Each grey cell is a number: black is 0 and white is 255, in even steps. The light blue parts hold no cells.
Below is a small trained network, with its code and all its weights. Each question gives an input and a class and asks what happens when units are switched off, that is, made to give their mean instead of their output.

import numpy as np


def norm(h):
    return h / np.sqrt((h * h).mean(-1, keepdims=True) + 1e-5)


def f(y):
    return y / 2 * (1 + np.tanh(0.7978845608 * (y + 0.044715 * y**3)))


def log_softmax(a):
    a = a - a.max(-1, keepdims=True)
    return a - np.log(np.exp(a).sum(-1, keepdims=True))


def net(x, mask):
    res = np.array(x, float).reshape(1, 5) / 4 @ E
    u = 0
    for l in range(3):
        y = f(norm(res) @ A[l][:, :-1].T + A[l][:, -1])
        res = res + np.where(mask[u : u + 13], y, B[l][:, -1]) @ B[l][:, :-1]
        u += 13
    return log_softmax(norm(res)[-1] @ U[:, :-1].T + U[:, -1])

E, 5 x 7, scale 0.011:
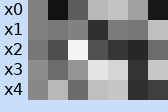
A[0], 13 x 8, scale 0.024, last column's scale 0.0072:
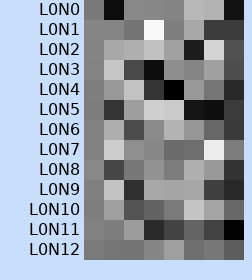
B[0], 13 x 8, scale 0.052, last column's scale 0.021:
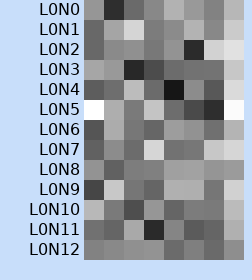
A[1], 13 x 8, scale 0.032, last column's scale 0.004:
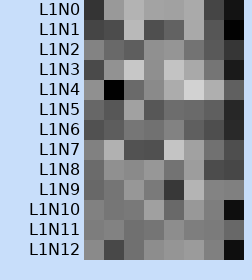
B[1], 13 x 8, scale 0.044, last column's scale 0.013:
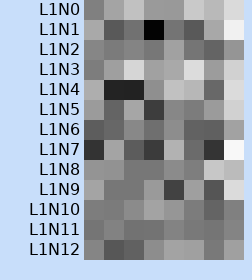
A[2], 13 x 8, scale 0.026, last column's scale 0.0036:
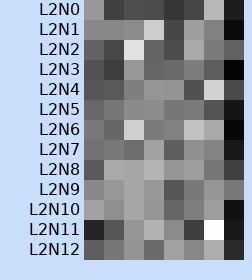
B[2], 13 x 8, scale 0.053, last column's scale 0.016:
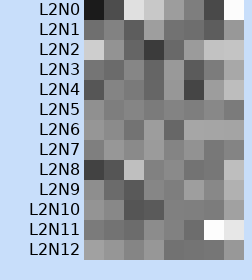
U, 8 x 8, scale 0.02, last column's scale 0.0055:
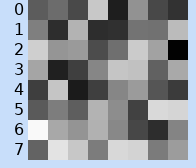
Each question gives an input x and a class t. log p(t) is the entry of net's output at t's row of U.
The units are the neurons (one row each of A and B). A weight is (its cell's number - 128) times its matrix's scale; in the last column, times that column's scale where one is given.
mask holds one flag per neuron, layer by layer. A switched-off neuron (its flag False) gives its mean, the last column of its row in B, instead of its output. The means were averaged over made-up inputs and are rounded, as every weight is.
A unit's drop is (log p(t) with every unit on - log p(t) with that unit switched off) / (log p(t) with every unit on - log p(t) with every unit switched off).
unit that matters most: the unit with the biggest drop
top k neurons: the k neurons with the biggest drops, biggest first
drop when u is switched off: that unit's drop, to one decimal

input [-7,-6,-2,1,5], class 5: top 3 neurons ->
(L0N2, L0N7, L2N11)
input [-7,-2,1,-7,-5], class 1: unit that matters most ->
L0N4
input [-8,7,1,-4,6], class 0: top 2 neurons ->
(L0N7, L0N4)
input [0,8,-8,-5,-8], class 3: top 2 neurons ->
(L0N5, L0N0)
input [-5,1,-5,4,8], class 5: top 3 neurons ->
(L0N2, L0N7, L2N11)
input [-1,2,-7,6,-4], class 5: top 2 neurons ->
(L0N7, L0N2)
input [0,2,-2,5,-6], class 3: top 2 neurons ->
(L1N4, L0N0)
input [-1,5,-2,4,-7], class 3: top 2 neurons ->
(L1N4, L0N0)
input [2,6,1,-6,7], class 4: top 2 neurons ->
(L0N3, L1N7)
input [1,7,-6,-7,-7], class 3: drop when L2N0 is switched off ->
-0.1
